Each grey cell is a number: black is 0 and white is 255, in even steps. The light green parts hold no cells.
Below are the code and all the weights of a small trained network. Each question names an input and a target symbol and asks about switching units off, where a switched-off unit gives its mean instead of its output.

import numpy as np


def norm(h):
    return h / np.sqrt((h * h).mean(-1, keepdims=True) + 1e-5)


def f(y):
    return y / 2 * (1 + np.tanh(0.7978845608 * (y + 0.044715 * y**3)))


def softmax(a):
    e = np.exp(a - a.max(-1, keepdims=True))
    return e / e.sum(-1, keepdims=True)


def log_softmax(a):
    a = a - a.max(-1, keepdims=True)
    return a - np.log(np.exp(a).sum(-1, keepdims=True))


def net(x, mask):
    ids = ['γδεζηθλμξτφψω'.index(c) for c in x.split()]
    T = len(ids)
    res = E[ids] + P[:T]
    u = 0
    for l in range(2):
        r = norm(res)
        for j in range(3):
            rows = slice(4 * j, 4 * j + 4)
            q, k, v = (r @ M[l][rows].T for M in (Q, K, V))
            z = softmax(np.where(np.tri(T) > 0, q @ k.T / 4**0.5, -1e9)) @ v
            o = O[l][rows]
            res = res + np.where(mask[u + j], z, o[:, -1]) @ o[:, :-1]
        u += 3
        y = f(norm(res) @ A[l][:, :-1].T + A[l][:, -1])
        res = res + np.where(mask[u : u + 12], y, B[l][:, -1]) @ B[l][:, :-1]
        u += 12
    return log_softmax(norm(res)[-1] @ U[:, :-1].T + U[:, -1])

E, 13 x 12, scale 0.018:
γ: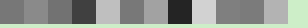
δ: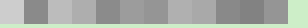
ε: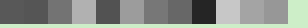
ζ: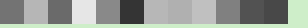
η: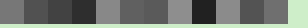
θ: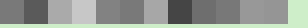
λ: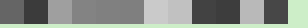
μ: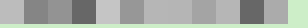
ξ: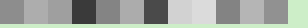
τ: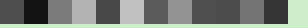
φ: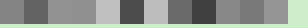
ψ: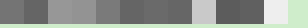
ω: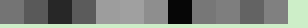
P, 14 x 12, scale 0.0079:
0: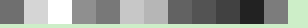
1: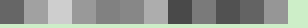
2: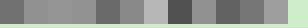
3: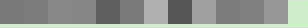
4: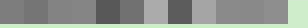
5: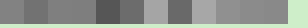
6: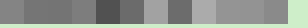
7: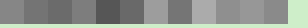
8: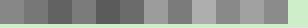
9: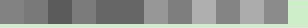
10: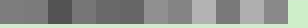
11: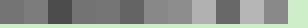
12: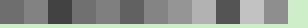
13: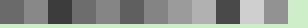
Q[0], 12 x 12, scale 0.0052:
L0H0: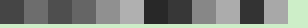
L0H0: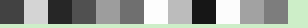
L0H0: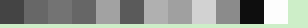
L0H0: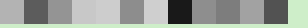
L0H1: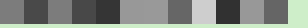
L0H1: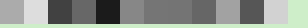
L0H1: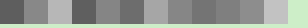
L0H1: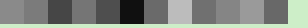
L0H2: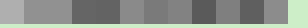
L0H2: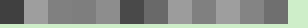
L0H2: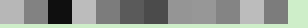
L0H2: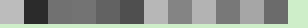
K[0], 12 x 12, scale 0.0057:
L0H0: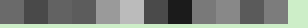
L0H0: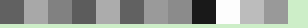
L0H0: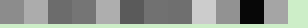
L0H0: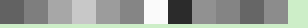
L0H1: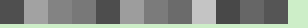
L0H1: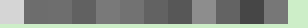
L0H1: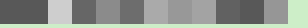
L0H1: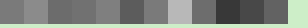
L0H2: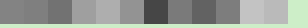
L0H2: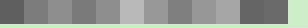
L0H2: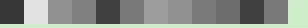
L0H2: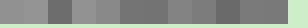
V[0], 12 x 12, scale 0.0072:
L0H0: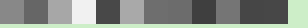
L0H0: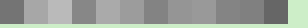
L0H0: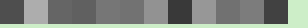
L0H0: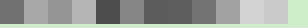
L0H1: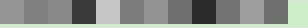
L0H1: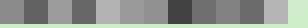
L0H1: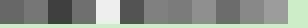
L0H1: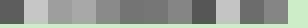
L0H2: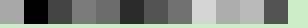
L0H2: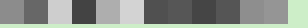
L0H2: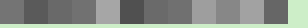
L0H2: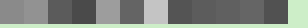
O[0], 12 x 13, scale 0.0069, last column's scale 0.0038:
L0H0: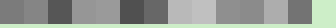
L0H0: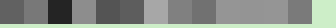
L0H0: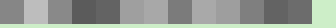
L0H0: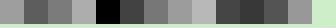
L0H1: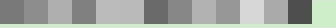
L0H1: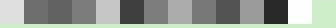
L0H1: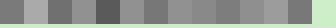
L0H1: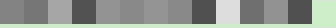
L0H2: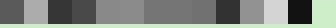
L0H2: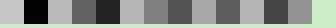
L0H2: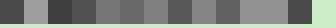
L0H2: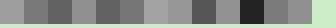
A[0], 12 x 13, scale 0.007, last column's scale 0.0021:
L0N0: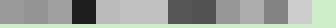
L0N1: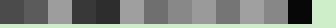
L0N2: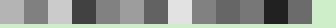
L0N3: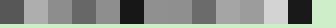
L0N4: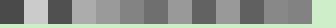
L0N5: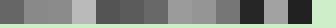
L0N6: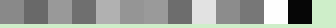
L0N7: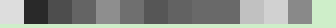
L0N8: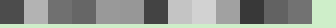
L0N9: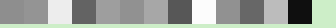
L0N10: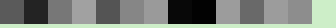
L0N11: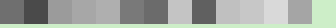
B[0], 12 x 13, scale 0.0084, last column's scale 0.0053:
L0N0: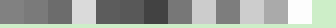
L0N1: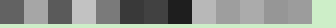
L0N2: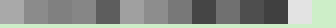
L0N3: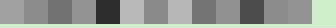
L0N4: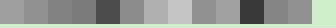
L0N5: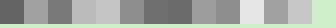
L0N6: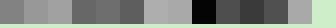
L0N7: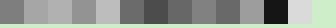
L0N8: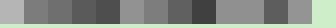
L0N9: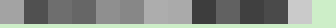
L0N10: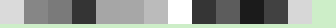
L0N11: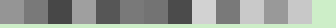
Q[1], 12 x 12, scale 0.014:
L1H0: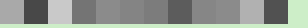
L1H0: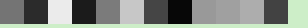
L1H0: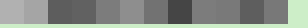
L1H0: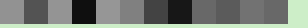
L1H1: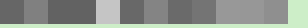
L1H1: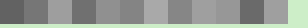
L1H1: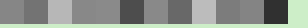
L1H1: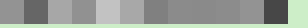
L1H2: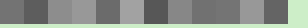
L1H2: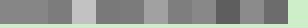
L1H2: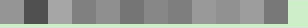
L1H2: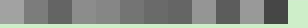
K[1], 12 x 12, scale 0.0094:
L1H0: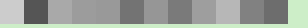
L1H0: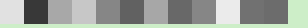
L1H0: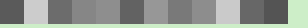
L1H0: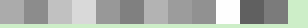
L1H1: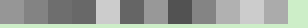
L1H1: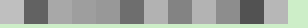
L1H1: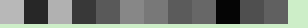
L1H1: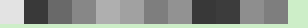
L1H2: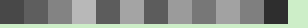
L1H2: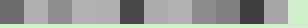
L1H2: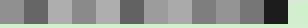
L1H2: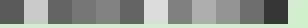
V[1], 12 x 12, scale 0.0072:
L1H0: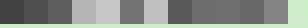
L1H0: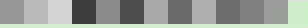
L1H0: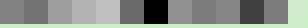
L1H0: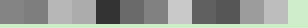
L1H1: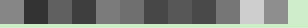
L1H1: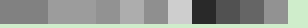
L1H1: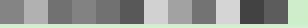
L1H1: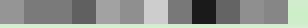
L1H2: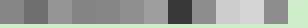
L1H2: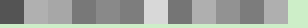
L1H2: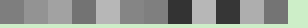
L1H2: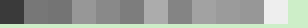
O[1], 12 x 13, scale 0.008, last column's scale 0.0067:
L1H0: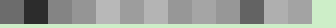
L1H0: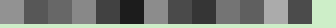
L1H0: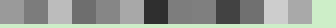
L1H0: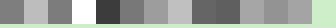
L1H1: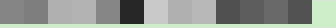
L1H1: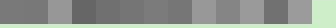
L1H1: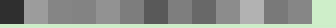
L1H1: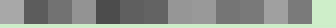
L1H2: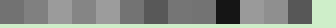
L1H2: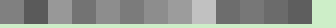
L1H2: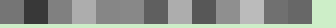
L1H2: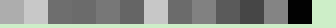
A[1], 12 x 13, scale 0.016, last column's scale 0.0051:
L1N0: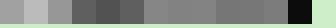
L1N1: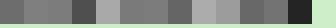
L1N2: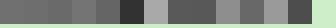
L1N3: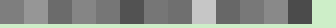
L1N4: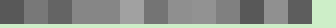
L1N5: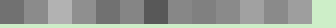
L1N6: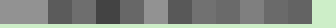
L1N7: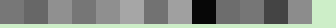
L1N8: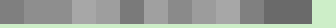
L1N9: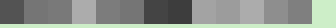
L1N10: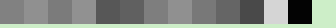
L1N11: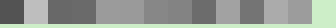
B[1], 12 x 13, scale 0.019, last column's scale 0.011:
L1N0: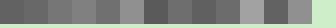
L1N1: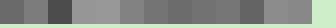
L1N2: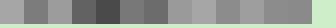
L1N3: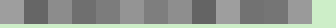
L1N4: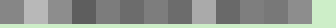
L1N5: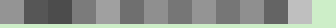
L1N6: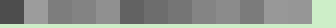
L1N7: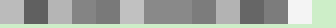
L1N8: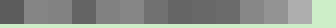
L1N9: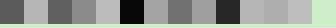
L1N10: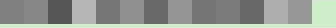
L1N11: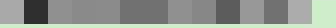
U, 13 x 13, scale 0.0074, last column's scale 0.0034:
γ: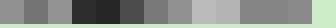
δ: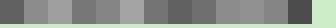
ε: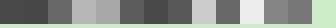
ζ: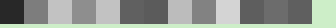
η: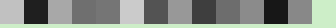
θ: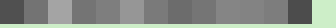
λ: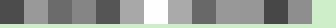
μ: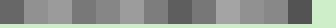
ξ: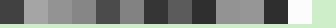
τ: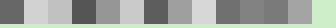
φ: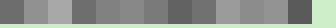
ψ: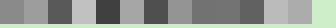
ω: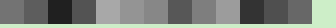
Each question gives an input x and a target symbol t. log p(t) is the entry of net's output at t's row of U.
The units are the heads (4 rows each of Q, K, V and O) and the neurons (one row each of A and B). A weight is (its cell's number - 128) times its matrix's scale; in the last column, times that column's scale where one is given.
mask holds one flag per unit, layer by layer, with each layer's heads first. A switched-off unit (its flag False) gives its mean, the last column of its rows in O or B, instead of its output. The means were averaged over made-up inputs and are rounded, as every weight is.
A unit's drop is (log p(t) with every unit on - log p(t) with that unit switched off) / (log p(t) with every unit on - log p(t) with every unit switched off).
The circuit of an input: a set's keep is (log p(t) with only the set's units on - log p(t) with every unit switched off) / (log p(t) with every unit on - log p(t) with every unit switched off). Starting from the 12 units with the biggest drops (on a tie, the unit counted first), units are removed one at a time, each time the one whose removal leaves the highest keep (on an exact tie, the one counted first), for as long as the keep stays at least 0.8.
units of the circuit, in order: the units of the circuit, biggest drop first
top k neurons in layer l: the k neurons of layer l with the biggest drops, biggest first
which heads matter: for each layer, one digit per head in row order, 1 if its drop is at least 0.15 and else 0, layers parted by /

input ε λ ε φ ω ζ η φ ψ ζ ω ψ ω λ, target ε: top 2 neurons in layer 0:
L0N10, L0N11
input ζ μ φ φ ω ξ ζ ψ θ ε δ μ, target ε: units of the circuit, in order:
L1N7
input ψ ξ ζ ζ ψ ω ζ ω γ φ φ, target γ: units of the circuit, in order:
L1H0, L1N2
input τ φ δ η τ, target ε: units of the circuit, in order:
L0H0, L1N9
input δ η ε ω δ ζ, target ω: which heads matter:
001 / 101
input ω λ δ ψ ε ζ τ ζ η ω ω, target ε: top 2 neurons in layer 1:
L1N11, L1N9
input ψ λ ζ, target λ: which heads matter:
100 / 101
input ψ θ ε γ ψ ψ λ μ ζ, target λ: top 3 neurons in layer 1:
L1N9, L1N7, L1N8
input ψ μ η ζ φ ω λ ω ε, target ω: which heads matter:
111 / 101
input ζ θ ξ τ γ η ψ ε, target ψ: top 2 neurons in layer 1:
L1N10, L1N7
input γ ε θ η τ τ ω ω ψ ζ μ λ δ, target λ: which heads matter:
001 / 100
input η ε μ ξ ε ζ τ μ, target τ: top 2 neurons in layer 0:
L0N0, L0N6
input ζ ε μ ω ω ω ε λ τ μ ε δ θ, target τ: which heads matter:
101 / 100
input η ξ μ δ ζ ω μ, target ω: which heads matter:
101 / 101
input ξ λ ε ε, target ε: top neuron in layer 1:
L1N9
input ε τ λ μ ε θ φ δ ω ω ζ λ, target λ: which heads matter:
001 / 001
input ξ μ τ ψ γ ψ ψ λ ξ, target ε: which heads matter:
101 / 001
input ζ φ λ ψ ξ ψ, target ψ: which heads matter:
000 / 001
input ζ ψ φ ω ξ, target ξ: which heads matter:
100 / 001
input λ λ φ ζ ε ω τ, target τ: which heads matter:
100 / 000
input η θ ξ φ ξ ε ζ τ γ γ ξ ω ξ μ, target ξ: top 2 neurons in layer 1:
L1N0, L1N6
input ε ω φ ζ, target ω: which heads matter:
000 / 101
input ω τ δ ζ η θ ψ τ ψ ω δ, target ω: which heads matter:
101 / 100
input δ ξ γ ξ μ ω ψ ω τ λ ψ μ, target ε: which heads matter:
100 / 000
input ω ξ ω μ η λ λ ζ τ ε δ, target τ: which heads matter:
101 / 100
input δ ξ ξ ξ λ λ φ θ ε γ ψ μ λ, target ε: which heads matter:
010 / 000
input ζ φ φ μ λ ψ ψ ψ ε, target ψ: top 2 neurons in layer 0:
L0N10, L0N11
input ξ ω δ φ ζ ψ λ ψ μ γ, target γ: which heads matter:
000 / 000
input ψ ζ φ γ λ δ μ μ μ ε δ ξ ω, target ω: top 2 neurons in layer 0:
L0N0, L0N9
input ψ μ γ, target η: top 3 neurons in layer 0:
L0N9, L0N5, L0N1
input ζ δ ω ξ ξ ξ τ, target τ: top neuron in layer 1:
L1N4
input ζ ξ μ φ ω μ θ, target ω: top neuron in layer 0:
L0N1
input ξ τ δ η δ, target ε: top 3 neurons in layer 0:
L0N10, L0N11, L0N2
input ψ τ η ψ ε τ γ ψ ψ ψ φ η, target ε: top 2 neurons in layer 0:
L0N0, L0N10
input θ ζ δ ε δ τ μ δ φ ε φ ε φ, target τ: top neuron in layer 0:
L0N3
